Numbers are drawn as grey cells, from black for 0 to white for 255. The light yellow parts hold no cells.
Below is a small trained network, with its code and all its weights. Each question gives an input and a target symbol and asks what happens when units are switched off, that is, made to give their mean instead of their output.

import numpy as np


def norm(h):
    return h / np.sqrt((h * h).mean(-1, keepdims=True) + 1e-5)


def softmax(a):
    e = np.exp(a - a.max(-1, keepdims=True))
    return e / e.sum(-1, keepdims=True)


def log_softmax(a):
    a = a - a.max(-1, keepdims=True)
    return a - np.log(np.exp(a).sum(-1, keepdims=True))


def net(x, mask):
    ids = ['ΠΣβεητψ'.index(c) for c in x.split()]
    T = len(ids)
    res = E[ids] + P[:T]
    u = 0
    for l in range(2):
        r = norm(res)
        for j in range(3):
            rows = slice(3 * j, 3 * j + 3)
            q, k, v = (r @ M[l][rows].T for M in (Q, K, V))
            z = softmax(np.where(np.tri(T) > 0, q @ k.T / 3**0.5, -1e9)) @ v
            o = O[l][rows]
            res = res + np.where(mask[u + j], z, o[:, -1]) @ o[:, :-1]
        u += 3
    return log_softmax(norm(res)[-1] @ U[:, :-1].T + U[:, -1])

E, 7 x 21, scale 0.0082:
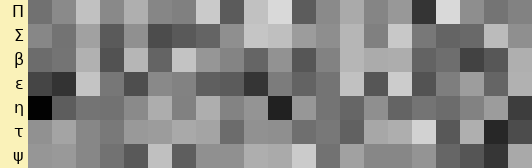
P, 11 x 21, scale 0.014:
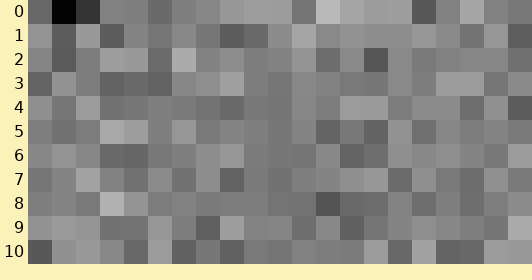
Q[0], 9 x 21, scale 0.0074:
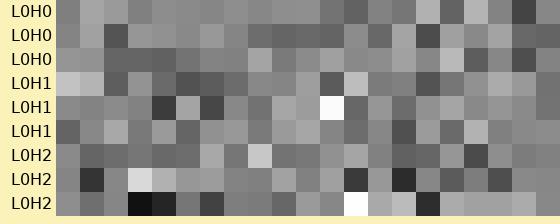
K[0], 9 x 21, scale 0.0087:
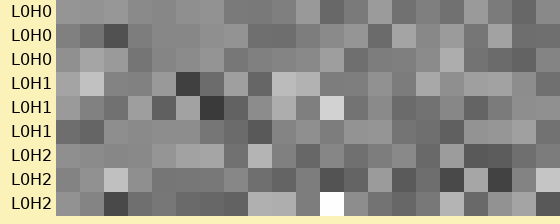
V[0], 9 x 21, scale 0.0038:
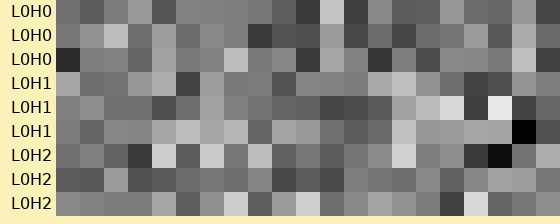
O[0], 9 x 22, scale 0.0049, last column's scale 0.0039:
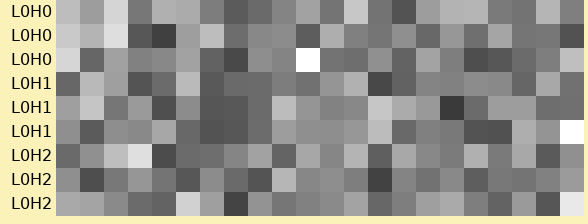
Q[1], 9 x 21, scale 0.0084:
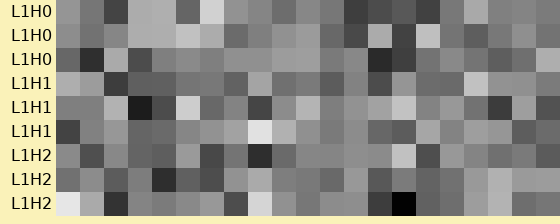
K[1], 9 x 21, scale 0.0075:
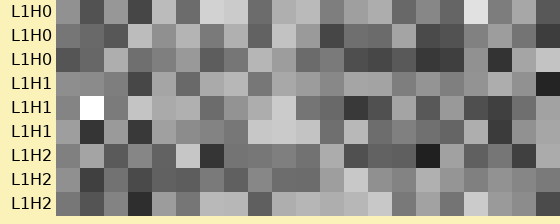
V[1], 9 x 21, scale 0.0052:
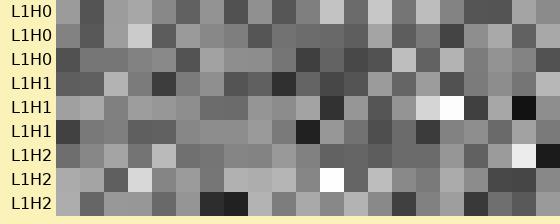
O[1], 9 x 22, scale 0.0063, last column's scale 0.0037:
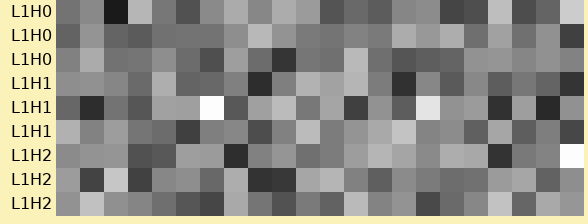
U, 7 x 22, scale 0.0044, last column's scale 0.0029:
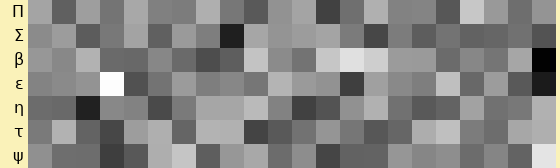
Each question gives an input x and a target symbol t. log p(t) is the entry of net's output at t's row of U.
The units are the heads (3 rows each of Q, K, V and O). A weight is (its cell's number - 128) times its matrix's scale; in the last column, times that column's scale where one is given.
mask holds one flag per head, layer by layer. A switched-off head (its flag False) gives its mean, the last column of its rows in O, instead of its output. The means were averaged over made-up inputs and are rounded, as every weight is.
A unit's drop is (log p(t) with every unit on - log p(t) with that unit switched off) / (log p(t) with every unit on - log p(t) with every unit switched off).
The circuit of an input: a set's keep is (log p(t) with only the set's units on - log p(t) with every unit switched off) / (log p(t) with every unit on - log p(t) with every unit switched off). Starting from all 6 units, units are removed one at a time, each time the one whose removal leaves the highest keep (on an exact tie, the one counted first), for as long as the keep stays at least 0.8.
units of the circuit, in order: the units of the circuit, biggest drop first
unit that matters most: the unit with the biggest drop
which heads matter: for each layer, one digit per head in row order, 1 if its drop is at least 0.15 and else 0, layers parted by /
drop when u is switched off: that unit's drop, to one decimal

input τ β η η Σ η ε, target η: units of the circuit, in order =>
(L0H0 L1H2 L1H0)
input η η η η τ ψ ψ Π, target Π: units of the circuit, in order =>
(L1H2)
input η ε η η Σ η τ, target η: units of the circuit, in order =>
(L0H0 L1H0)
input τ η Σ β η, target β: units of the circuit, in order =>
(L1H2 L1H1)
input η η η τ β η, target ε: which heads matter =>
001 / 000
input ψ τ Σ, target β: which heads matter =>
100 / 011
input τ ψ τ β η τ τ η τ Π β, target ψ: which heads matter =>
000 / 010
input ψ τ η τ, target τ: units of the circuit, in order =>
(L1H0 L0H0)
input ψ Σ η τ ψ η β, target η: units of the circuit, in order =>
(L0H0 L1H2 L1H1)
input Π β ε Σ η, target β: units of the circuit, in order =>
(L1H1 L1H2)
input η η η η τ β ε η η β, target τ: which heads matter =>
111 / 100
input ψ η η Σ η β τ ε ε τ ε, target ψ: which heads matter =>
000 / 010
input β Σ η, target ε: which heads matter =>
101 / 010
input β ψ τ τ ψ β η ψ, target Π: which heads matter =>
000 / 001
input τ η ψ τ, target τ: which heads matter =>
110 / 100
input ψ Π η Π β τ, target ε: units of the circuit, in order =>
(L0H2)
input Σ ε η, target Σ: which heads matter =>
000 / 010
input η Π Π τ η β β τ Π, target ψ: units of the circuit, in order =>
(L0H2 L0H0)
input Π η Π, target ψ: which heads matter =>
001 / 001
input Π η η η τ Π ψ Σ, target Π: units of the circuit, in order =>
(L1H2)
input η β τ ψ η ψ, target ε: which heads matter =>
001 / 000
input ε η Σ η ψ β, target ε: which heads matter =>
101 / 000
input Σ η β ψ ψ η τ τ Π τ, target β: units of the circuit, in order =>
(L0H2 L0H1)
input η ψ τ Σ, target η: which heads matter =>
000 / 110
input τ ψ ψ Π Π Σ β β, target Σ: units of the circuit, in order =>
(L1H1 L0H1 L1H2 L0H0)
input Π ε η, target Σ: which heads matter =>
100 / 010
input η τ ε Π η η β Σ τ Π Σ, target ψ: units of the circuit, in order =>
(L1H1)
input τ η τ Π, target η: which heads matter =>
100 / 000
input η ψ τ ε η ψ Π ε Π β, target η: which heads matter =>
100 / 001
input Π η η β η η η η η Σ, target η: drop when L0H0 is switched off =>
1.0
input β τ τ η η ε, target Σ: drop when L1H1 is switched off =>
0.7
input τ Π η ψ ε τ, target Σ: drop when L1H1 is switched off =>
0.9
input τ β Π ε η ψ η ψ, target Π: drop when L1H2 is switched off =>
0.8
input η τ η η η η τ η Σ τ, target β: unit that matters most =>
L0H0
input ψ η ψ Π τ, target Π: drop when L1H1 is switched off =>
0.0
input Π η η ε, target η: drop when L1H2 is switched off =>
0.2
